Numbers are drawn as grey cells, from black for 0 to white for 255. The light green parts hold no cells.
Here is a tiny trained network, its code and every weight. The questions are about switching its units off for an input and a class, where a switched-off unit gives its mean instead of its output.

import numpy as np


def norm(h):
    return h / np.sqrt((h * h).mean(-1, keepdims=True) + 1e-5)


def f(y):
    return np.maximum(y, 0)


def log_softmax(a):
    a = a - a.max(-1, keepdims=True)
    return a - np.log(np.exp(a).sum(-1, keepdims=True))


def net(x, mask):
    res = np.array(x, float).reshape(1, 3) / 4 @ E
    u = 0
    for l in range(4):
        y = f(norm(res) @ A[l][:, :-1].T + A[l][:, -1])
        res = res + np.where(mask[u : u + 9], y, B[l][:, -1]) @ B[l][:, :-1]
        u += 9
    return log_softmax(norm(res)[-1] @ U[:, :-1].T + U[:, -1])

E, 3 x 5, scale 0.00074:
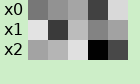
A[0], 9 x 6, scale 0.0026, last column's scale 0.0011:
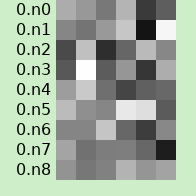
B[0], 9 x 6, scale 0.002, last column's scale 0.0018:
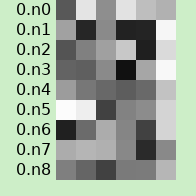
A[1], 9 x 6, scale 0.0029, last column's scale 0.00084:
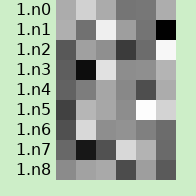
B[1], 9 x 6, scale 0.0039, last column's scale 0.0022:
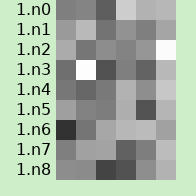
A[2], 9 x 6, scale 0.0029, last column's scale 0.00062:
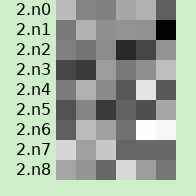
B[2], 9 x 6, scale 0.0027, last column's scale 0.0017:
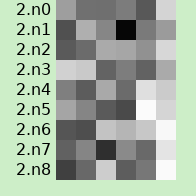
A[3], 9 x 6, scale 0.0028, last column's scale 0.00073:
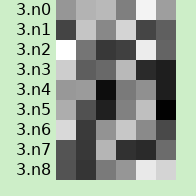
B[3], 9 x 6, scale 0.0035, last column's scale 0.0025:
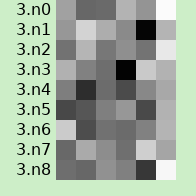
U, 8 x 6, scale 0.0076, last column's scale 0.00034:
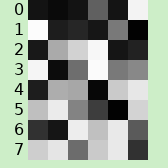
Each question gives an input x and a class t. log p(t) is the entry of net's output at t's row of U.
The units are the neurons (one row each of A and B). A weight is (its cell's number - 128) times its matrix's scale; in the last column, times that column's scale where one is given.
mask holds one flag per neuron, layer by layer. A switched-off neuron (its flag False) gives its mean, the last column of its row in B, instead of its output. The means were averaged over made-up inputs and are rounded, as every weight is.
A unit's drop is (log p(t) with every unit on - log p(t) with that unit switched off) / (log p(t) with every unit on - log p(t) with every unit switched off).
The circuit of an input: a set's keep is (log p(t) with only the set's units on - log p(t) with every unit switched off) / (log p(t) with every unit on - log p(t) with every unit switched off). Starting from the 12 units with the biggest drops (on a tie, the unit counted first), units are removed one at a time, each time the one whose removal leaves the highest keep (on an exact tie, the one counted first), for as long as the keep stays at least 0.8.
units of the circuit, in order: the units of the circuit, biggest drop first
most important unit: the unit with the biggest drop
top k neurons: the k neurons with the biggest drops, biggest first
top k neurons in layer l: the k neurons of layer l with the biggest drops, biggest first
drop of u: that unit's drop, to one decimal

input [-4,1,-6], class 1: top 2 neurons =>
0.n5, 0.n3
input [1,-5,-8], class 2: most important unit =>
0.n1
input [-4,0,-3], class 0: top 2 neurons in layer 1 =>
1.n2, 1.n5
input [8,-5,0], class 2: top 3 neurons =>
0.n2, 1.n5, 0.n1
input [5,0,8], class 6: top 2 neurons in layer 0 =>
0.n1, 0.n6
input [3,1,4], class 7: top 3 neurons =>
1.n3, 0.n5, 1.n8
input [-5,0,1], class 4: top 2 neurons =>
0.n1, 1.n0
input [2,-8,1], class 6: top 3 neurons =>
0.n3, 0.n6, 1.n2
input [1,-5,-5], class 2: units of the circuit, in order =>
0.n2, 3.n1
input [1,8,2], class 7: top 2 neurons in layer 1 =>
1.n3, 1.n5
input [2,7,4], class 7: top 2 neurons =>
1.n3, 0.n2
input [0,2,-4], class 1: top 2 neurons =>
0.n5, 0.n3
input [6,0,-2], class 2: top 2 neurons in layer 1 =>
1.n5, 1.n6
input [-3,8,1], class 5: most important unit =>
1.n3
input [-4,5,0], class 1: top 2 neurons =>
3.n3, 0.n2
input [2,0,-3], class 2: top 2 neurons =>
0.n1, 1.n2
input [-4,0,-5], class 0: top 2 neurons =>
1.n2, 2.n5
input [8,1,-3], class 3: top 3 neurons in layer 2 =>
2.n7, 2.n0, 2.n2
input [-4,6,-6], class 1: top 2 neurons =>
3.n3, 0.n5
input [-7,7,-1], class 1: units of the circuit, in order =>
3.n3
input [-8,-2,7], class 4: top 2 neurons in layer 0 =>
0.n1, 0.n3
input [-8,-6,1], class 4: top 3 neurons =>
0.n1, 1.n0, 3.n7
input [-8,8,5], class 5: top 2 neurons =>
1.n3, 3.n3
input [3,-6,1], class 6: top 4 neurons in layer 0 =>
0.n3, 0.n6, 0.n0, 0.n4
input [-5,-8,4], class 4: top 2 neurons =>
0.n3, 3.n7
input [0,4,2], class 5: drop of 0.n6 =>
0.2
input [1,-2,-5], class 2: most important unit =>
0.n1
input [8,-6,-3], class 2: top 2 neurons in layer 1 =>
1.n5, 1.n6
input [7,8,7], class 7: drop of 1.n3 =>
0.2
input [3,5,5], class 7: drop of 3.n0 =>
0.1
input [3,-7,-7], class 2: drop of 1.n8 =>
0.0
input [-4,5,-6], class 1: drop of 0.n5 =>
0.1
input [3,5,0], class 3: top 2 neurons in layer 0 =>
0.n5, 0.n1
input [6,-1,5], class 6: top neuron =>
2.n6
